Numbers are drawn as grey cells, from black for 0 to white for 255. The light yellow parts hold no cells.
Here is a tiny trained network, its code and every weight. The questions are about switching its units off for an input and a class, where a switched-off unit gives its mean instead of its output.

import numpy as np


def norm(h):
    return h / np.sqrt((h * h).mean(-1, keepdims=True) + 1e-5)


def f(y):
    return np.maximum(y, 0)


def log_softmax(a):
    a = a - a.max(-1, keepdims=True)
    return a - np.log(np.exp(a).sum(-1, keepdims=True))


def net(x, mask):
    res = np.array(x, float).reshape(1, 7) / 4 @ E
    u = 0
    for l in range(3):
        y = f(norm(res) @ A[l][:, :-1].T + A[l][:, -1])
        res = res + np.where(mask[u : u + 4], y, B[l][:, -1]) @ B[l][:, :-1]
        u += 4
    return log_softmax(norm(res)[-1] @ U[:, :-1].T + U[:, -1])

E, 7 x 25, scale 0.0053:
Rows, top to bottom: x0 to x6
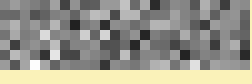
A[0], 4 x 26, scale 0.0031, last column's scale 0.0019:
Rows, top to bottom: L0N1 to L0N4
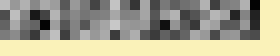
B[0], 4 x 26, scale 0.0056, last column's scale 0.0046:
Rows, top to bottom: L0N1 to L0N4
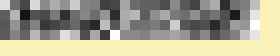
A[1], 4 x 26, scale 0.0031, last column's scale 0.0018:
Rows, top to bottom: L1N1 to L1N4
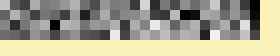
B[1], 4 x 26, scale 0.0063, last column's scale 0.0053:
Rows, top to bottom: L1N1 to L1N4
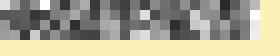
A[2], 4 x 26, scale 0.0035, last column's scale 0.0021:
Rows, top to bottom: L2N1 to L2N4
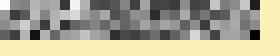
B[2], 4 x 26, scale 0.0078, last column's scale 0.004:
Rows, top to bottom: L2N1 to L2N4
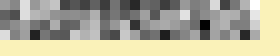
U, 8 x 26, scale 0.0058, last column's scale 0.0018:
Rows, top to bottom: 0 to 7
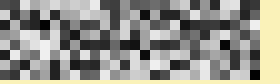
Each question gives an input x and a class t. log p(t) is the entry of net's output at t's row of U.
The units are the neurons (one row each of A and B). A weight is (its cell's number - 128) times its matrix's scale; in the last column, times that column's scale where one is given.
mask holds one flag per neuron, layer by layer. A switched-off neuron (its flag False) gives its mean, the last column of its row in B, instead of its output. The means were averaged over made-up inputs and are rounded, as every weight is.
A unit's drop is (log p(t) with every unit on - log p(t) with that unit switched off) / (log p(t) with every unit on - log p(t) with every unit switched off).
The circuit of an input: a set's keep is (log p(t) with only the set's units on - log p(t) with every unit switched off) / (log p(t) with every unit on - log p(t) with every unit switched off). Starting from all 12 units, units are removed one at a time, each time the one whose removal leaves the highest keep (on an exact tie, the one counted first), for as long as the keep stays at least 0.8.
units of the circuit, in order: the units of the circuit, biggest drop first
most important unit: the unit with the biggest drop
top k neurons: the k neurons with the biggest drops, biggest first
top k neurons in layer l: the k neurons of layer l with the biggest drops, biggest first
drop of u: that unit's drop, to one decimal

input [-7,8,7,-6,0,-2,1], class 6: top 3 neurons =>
L1N3; L1N4; L0N3
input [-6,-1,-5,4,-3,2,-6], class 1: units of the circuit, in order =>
L1N4; L2N4
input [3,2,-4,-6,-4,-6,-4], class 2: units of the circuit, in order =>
L0N3
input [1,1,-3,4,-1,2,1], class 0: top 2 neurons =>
L1N4; L1N2
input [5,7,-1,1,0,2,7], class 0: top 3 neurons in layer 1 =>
L1N3; L1N4; L1N2
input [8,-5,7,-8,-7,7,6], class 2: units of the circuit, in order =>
L0N2; L2N2
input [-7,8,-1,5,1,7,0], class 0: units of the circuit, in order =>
L0N4; L0N2
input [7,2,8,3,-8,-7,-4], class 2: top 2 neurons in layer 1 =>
L1N3; L1N2
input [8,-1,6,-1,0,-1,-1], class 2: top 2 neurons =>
L0N3; L0N2
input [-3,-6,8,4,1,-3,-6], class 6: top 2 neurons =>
L0N1; L1N1
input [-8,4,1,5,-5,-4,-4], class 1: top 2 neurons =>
L2N4; L1N4
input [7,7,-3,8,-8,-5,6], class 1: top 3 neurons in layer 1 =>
L1N4; L1N3; L1N2
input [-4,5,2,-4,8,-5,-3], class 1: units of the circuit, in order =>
L2N4; L1N4
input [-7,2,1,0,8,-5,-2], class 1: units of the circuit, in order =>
L2N4
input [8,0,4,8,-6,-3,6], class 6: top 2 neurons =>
L0N3; L0N1
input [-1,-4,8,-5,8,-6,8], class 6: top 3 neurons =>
L1N4; L1N3; L2N2
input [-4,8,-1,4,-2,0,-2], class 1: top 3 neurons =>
L1N4; L2N4; L0N3
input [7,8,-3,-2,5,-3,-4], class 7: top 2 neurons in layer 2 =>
L2N2; L2N3
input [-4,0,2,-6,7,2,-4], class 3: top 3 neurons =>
L2N3; L0N3; L1N3
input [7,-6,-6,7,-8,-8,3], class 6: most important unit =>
L1N3
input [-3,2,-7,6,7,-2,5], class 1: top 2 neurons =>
L2N4; L1N3
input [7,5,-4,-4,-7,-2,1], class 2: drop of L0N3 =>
0.3
